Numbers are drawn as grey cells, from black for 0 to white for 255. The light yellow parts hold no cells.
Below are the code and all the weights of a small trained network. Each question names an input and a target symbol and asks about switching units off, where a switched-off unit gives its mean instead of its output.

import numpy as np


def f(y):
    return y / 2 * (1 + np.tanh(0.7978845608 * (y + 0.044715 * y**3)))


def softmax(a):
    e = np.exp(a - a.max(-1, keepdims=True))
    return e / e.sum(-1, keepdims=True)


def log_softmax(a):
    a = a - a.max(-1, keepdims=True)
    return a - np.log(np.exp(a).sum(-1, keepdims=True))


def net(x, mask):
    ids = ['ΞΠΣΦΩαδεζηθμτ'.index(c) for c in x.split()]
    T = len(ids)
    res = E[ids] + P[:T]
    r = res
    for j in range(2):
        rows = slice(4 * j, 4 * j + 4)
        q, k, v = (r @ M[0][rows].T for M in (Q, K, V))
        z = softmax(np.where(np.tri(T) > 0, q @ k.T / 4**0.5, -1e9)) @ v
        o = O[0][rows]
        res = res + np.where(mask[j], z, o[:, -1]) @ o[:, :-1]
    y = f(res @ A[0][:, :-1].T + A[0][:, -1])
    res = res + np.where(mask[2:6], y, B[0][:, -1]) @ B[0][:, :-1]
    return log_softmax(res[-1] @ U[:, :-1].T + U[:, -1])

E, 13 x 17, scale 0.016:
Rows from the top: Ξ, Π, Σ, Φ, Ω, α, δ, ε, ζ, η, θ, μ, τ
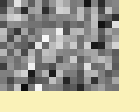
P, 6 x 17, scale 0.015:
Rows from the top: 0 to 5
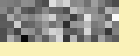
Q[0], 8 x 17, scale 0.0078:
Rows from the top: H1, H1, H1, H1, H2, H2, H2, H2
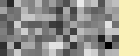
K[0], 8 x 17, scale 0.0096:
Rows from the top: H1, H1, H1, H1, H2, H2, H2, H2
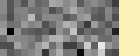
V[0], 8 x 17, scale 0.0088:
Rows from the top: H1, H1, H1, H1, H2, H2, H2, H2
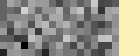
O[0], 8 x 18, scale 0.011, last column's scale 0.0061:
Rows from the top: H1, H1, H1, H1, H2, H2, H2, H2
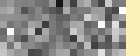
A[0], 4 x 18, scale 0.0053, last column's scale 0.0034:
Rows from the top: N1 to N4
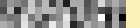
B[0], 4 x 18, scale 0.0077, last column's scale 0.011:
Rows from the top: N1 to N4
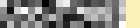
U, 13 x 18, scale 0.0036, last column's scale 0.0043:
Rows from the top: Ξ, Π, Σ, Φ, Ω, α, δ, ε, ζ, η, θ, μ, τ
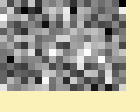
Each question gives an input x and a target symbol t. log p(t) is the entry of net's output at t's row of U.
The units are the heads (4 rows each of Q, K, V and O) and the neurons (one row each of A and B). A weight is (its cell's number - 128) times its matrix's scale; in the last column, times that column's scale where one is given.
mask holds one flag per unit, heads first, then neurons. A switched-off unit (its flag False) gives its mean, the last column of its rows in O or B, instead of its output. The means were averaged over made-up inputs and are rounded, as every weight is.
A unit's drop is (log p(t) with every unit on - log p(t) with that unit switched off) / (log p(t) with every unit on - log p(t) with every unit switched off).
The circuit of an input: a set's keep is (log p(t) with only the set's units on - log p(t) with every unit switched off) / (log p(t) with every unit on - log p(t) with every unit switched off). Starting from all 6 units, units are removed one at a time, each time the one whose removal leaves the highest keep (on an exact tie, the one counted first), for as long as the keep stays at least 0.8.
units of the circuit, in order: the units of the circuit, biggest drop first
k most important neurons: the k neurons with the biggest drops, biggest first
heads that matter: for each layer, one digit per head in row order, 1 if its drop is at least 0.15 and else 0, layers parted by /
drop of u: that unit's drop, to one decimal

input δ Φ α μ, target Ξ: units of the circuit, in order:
[N3 H1 N1 H2]
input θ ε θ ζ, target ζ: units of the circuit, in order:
[H1]
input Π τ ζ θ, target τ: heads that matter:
01
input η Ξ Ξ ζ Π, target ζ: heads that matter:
01
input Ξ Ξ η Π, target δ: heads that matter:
11
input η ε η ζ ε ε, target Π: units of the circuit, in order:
[H2 N2]
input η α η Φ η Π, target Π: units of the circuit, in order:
[H2 N4]
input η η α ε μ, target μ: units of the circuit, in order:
[H2 N4]
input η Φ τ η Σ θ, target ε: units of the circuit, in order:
[H1 N4]
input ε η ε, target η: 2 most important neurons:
[N4 N2]
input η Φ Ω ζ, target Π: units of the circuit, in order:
[H2 N2 N1]
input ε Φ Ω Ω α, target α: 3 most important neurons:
[N1 N4 N3]
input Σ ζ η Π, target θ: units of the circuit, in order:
[H2 H1]
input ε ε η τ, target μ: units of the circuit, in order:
[H2]
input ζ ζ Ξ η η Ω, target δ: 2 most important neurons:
[N3 N1]
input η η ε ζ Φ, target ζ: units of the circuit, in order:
[N2 H2 N4]
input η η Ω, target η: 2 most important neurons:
[N4 N2]
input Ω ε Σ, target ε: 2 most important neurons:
[N4 N1]
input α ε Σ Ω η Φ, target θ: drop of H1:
0.1
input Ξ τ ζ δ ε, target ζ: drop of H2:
0.6
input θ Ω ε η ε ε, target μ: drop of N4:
-0.1
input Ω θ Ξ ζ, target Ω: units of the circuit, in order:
[H1]
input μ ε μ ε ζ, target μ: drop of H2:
0.9
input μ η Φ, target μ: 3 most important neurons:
[N4 N2 N1]
